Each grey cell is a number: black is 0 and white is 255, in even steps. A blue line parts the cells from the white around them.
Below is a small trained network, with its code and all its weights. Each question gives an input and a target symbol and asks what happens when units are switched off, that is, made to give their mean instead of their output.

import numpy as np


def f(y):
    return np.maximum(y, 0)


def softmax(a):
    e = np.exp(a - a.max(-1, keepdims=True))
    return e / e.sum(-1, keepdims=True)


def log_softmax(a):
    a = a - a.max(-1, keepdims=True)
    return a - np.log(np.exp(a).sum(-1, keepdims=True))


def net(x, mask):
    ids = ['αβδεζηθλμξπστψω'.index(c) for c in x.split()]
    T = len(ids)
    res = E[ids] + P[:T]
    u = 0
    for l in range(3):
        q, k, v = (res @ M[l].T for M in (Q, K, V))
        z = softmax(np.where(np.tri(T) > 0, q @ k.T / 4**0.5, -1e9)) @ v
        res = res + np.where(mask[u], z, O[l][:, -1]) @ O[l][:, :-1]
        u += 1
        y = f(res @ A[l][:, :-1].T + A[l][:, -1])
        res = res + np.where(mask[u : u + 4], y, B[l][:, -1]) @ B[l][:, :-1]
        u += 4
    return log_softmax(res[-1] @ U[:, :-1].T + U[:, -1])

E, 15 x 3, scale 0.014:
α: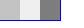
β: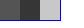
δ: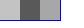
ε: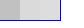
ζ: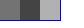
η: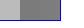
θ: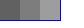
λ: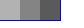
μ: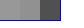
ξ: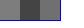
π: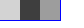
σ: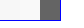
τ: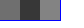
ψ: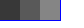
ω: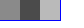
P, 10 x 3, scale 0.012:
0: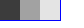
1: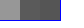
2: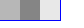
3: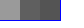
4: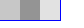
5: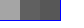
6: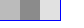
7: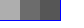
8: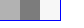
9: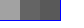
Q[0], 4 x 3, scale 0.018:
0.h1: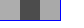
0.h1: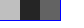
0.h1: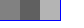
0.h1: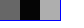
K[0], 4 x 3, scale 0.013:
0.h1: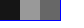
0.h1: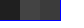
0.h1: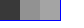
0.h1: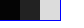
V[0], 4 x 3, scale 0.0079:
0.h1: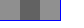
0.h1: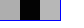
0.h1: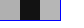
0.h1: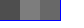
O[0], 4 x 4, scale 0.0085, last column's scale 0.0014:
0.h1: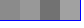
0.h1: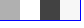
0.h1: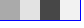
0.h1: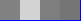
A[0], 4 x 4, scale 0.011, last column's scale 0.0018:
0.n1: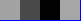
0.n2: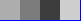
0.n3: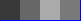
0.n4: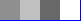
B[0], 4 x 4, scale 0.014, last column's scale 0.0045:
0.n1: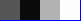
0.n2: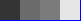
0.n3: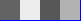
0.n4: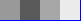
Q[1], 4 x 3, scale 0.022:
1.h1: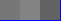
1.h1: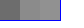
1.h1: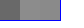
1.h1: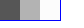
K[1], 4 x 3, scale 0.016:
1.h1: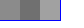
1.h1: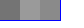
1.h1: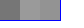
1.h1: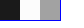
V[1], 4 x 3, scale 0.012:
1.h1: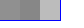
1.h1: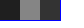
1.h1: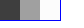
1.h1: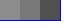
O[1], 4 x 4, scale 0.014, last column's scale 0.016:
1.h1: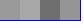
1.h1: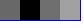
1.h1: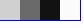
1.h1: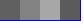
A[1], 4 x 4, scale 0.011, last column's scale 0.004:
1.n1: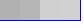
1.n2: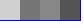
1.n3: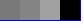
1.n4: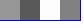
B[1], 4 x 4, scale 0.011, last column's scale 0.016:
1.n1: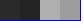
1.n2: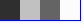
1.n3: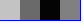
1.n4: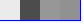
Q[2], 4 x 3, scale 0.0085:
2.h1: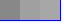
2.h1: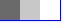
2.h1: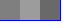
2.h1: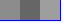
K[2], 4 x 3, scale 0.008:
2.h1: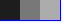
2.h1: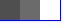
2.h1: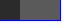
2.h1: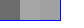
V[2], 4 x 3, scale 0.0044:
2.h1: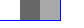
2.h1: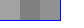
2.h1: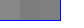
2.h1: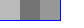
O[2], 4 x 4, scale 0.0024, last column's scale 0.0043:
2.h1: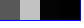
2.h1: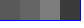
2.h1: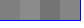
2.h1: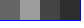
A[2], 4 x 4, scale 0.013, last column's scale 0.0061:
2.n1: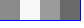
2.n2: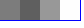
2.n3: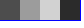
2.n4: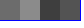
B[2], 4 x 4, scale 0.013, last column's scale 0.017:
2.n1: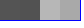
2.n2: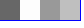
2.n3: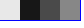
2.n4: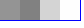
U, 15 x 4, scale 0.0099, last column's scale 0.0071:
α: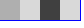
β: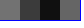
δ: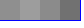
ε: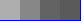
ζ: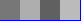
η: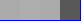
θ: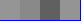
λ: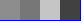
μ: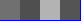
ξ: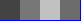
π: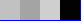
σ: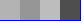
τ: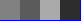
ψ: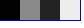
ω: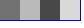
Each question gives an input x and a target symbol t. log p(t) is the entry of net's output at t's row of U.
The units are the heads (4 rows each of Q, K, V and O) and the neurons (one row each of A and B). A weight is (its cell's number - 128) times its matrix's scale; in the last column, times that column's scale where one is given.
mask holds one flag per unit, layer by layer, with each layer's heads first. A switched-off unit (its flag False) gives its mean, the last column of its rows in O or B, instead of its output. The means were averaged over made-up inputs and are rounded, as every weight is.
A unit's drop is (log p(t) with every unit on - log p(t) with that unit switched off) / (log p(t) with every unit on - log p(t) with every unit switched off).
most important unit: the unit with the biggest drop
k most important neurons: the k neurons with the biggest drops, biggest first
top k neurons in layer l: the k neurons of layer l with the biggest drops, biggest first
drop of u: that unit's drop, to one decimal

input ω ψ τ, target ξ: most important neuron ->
2.n1
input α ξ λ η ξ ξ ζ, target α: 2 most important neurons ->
0.n3, 0.n4
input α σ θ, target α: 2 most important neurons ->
0.n3, 0.n2
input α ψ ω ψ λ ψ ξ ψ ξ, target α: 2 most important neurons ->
0.n3, 0.n2
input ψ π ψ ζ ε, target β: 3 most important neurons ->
0.n3, 2.n2, 0.n4
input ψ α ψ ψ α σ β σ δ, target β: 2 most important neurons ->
0.n3, 2.n2
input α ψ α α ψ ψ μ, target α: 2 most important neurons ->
0.n3, 0.n2
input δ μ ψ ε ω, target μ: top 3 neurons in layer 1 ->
1.n1, 1.n2, 1.n4
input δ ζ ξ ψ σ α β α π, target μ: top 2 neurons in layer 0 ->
0.n1, 0.n4
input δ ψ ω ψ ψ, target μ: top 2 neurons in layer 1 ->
1.n1, 1.n2
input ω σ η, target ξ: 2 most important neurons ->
2.n1, 1.n2
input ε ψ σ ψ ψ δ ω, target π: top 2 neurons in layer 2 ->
2.n4, 2.n1
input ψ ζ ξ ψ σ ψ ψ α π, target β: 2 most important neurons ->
0.n3, 2.n2
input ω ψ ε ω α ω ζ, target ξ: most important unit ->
0.h1
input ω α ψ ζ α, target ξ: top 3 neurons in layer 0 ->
0.n2, 0.n4, 0.n1
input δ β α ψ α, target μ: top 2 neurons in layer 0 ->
0.n1, 0.n4
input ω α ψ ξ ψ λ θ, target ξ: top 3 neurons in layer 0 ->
0.n2, 0.n1, 0.n4
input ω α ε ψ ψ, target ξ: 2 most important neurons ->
2.n1, 1.n2
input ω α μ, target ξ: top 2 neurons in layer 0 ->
0.n2, 0.n1
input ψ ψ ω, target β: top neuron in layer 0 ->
0.n3
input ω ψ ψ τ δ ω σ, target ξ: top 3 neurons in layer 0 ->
0.n1, 0.n2, 0.n4
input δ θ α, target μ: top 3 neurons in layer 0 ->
0.n1, 0.n2, 0.n4
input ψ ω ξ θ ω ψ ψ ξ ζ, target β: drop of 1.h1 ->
0.7
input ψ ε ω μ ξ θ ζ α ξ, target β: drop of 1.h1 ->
0.8
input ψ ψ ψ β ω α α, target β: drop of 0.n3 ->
0.5
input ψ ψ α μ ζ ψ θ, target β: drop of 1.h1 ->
0.8
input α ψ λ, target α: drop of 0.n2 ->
0.1
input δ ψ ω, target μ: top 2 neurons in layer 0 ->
0.n1, 0.n2
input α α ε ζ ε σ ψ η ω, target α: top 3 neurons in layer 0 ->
0.n3, 0.n4, 0.n2
